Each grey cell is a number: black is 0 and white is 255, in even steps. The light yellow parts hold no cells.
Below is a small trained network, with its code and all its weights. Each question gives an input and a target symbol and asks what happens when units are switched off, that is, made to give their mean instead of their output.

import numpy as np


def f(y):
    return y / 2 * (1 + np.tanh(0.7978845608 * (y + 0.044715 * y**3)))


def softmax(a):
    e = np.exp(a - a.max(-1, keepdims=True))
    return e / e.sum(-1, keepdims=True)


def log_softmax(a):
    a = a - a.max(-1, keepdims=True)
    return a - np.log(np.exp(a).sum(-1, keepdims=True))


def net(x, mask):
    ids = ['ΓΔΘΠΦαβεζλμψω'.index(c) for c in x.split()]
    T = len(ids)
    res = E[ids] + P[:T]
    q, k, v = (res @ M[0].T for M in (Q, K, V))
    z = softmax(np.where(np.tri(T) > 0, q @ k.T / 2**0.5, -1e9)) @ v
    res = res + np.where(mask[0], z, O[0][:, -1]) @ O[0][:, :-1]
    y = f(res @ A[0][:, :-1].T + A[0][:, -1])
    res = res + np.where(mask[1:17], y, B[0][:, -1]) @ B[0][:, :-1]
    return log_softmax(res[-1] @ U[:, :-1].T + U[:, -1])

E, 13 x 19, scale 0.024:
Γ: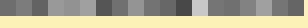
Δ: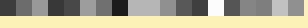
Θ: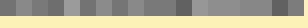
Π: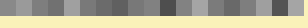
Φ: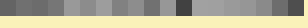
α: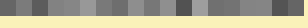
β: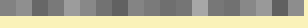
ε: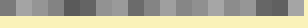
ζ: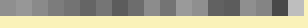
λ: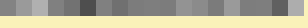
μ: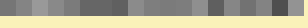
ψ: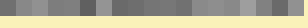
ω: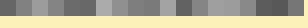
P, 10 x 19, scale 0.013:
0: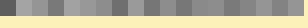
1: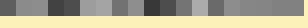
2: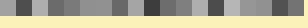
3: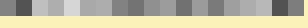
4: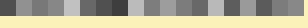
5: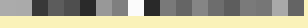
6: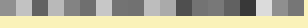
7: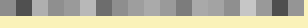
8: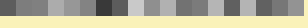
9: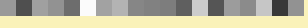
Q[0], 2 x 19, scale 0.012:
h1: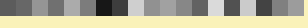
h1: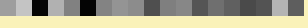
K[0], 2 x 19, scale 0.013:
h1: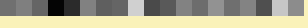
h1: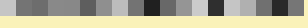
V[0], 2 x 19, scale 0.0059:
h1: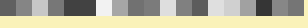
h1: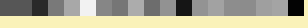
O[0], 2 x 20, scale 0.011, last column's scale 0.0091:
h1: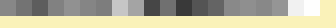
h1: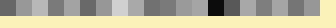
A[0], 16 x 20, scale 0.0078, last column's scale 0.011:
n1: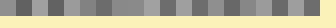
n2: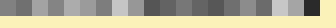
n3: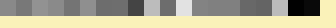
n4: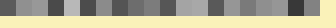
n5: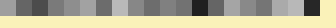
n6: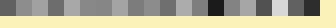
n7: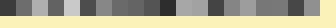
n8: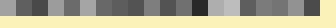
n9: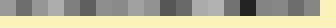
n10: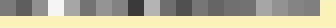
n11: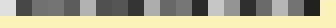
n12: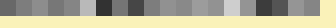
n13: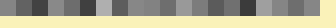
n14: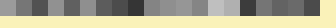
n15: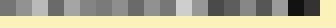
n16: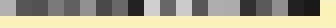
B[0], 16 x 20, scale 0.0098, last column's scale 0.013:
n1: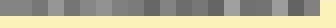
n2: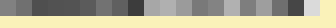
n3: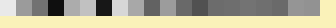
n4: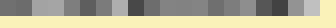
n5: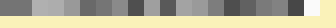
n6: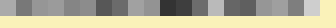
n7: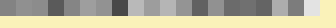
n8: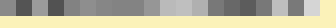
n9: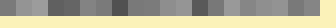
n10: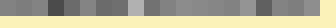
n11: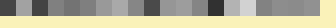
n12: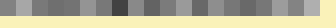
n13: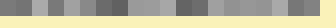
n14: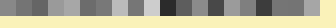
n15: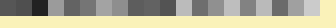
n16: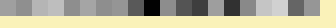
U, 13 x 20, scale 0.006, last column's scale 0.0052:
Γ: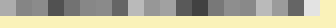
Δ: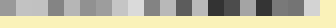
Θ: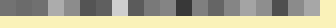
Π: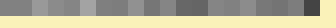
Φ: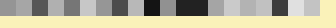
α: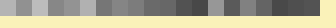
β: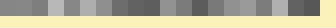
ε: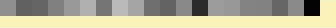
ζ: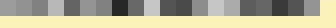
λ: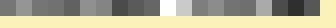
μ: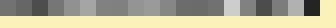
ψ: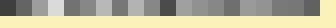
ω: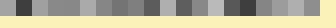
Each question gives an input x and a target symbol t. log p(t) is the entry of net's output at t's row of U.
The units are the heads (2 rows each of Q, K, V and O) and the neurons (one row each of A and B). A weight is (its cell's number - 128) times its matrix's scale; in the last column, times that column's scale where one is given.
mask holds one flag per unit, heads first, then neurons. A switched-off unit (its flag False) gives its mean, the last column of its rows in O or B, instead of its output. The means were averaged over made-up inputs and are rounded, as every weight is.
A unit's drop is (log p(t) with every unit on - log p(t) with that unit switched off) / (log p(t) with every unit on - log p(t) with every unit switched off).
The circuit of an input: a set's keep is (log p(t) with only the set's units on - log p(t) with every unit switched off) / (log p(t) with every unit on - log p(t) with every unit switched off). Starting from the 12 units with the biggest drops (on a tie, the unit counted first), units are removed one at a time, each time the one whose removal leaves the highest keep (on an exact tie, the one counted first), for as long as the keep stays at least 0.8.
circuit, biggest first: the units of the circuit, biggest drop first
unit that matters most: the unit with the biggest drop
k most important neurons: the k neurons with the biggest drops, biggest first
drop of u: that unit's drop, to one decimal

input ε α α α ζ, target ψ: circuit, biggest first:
h1; n15
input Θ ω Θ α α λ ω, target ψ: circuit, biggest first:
h1; n15
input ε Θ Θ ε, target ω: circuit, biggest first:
h1; n8
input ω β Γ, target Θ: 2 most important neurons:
n7; n5
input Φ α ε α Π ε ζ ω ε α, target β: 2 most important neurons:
n16; n14
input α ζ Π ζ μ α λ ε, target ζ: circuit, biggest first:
h1
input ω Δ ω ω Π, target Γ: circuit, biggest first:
h1; n2; n7; n6
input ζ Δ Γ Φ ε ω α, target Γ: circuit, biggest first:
h1; n2; n6; n7
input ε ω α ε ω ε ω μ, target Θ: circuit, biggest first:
h1; n7; n5
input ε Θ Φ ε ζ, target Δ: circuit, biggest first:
h1; n15
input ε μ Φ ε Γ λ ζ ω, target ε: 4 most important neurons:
n15; n3; n6; n7
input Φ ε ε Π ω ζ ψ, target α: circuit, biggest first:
h1; n3; n16; n14
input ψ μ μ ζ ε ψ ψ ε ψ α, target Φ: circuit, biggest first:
n5; n8
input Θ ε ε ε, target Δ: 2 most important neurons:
n15; n2
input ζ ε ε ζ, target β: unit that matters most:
h1
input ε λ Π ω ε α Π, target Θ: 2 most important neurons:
n7; n5
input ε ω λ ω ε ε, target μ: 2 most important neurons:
n14; n11
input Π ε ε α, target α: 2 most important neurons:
n3; n16
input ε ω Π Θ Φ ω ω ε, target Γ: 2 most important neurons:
n2; n6
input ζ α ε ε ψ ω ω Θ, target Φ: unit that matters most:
n5
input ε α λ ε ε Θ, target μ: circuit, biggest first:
h1; n14; n11; n8
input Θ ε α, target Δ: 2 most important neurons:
n2; n15
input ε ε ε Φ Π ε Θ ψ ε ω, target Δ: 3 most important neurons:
n15; n2; n6
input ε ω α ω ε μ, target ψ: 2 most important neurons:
n15; n4
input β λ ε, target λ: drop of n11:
0.0
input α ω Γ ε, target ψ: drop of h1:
1.6
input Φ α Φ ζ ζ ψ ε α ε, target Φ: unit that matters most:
n5
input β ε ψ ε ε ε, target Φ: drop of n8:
0.3
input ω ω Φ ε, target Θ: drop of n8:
0.1
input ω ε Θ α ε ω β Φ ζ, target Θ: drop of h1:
1.1
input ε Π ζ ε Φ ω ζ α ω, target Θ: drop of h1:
1.2
